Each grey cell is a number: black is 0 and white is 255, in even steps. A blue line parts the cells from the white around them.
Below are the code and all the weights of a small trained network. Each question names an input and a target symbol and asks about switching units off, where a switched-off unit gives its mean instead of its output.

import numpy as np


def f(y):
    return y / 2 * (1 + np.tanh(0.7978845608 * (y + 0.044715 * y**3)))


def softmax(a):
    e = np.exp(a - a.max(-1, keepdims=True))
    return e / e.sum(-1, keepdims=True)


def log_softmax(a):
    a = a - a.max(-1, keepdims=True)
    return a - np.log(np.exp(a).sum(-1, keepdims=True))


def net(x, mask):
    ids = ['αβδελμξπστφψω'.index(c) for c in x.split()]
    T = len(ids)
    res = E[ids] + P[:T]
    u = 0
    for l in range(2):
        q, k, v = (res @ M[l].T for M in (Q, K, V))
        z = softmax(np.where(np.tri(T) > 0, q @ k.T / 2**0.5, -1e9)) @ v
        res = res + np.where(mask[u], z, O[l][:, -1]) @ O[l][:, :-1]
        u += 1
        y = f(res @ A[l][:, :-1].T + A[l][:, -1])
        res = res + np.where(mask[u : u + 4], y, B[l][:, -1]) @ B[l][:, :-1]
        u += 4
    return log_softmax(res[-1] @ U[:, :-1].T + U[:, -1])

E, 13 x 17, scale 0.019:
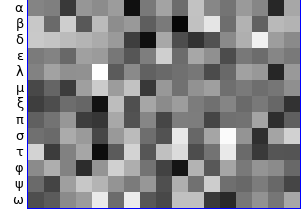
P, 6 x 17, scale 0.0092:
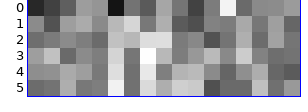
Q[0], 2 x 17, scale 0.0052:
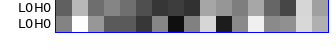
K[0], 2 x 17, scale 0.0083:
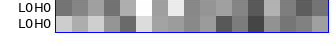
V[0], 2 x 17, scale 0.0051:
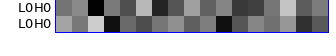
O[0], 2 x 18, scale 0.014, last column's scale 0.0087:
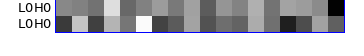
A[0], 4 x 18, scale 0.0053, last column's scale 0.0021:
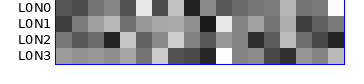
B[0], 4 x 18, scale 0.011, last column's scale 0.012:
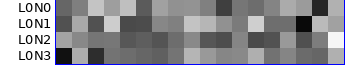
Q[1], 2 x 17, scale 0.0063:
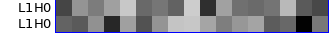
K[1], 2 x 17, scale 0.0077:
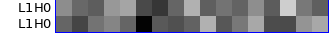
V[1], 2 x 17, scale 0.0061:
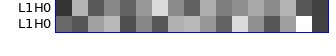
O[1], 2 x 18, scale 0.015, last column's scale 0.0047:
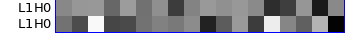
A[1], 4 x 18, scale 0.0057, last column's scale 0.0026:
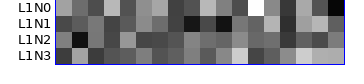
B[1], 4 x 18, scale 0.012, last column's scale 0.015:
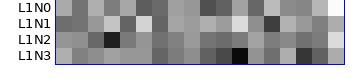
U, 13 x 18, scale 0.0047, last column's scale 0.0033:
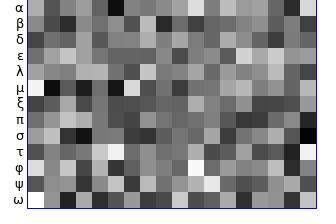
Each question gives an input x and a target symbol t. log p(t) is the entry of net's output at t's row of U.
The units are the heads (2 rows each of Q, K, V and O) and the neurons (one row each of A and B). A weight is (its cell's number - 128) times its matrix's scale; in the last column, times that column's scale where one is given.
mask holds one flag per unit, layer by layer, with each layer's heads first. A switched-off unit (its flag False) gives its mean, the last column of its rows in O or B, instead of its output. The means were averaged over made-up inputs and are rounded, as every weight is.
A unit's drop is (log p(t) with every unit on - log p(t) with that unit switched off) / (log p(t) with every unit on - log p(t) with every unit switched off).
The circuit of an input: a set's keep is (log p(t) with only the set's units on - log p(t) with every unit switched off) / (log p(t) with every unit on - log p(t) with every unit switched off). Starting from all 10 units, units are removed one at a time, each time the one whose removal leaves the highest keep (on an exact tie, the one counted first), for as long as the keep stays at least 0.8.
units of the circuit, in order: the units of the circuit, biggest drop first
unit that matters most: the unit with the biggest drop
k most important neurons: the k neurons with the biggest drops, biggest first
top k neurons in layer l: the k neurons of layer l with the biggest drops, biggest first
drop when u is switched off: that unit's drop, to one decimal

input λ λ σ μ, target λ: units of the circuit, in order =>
(L1N0, L1H0, L0H0)
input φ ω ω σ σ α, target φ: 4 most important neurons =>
(L1N0, L0N3, L0N2, L0N1)
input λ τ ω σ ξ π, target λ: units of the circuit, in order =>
(L1H0, L0H0, L1N0, L0N0)
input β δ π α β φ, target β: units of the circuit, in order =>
(L1H0, L0H0)
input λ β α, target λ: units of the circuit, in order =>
(L1H0, L1N0, L0H0)
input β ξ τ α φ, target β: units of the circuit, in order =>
(L1H0, L0H0, L0N2)
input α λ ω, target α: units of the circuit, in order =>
(L0H0, L0N1)
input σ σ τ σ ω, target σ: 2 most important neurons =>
(L0N2, L1N2)
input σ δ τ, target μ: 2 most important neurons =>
(L1N0, L1N1)
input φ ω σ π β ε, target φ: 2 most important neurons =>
(L1N0, L0N3)
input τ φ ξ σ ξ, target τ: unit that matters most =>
L0H0
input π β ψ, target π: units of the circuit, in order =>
(L0H0, L1N0, L1H0, L0N1)
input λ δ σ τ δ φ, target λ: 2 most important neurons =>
(L1N0, L0N1)
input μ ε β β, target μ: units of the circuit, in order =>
(L0H0, L1H0)
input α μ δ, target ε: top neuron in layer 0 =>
(L0N3)
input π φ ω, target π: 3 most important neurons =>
(L1N0, L0N1, L0N0)
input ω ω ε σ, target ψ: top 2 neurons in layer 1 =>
(L1N1, L1N3)
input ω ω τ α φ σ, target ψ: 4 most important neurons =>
(L1N1, L0N1, L1N3, L1N0)
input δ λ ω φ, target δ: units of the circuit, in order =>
(L0H0, L0N1)
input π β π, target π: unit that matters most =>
L0H0
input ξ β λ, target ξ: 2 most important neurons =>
(L0N1, L0N0)
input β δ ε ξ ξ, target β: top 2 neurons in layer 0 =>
(L0N2, L0N1)
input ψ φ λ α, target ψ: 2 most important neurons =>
(L1N1, L0N1)
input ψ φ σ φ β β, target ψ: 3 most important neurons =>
(L1N1, L0N1, L0N0)
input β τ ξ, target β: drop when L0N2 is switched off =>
0.3
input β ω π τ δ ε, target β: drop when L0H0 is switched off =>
0.4
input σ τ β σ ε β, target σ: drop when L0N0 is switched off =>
0.0
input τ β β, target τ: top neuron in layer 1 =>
(L1N3)
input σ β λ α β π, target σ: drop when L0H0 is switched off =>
0.5
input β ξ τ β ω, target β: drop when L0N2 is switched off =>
0.3
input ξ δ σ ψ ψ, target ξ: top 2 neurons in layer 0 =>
(L0N1, L0N0)
